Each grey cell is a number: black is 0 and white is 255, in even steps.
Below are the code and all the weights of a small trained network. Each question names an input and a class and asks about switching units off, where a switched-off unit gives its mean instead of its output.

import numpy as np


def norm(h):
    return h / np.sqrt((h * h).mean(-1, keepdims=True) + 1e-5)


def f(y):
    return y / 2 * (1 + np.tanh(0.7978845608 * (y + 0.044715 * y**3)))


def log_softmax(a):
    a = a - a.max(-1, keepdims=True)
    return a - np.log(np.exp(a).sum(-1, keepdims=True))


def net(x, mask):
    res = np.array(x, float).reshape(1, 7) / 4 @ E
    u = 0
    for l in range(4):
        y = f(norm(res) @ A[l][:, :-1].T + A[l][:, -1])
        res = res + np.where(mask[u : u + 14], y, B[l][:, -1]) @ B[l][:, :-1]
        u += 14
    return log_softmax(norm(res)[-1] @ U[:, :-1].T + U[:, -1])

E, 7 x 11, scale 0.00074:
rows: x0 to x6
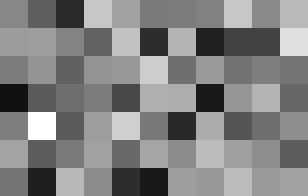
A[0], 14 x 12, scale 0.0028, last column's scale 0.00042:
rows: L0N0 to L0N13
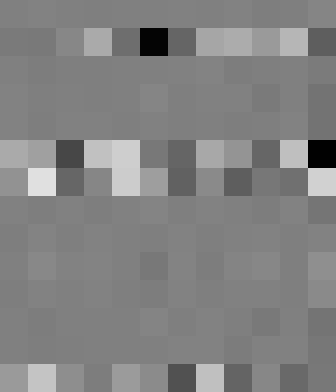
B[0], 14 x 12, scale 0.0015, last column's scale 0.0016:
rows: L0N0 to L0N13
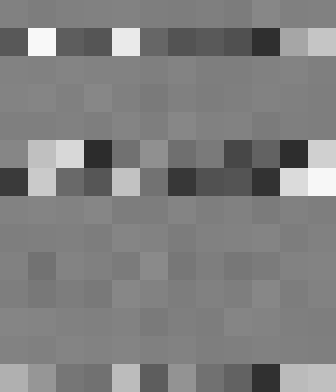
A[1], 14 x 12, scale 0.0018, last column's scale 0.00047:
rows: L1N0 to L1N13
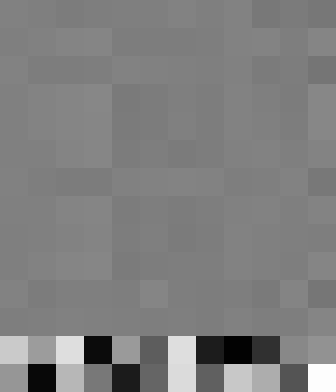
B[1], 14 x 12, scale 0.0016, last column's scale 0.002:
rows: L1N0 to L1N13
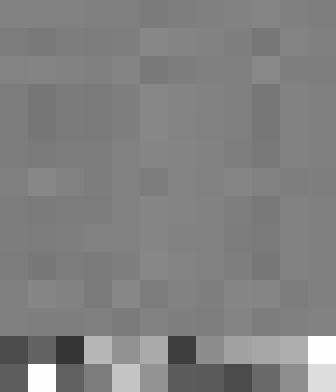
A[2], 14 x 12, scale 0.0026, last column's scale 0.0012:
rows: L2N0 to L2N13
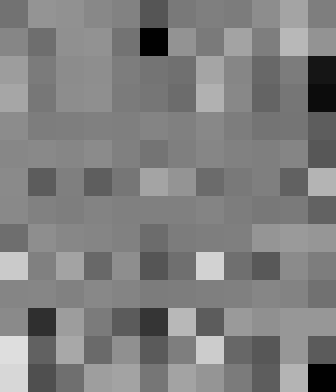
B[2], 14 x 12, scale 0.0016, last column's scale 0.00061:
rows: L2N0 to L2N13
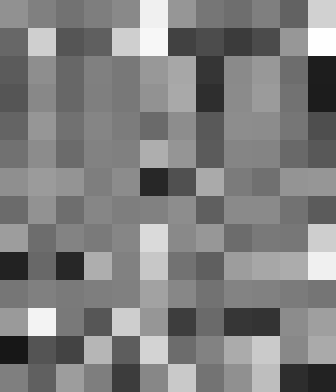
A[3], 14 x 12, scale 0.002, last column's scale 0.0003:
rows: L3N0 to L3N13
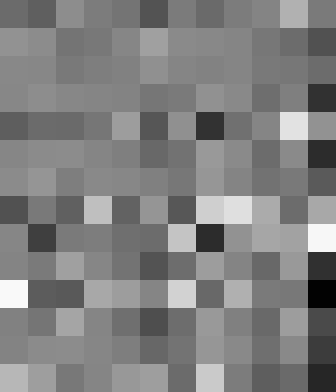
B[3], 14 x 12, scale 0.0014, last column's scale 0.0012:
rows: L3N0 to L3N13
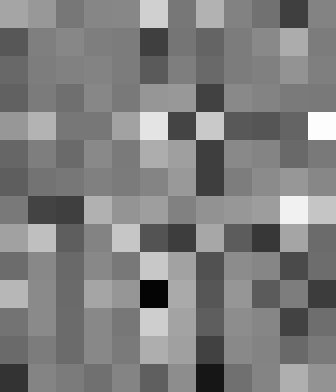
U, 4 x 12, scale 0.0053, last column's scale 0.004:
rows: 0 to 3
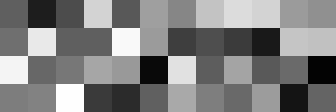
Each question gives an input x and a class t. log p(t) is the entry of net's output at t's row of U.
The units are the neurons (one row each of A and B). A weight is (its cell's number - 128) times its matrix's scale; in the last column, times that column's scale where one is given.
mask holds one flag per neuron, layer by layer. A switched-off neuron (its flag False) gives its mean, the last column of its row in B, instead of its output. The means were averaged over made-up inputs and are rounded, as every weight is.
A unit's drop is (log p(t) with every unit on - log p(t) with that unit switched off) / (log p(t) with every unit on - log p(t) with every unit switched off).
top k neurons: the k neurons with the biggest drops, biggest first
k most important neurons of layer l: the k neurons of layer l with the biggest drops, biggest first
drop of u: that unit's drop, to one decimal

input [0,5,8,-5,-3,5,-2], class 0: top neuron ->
(L1N13)
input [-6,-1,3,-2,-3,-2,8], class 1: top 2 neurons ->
(L0N5 L2N1)
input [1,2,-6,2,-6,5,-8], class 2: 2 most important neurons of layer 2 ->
(L2N1 L2N9)
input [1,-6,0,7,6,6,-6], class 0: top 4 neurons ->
(L0N1 L1N13 L2N1 L2N11)
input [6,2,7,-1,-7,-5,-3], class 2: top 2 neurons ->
(L3N10 L2N1)
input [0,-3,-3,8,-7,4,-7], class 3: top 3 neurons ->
(L1N12 L2N9 L2N12)
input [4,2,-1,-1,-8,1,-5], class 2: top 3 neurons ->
(L0N6 L3N10 L2N1)
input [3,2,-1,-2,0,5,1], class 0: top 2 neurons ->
(L1N13 L0N6)
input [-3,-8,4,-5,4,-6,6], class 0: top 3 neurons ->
(L1N13 L2N12 L2N11)
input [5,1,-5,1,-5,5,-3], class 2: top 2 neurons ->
(L0N6 L3N10)
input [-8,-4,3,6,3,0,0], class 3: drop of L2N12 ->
0.1
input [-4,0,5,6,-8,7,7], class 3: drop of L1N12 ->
0.2
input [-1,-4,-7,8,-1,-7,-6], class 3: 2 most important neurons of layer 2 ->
(L2N1 L2N9)
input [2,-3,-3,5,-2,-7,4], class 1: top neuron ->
(L0N5)
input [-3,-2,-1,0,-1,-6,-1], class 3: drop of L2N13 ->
-0.1
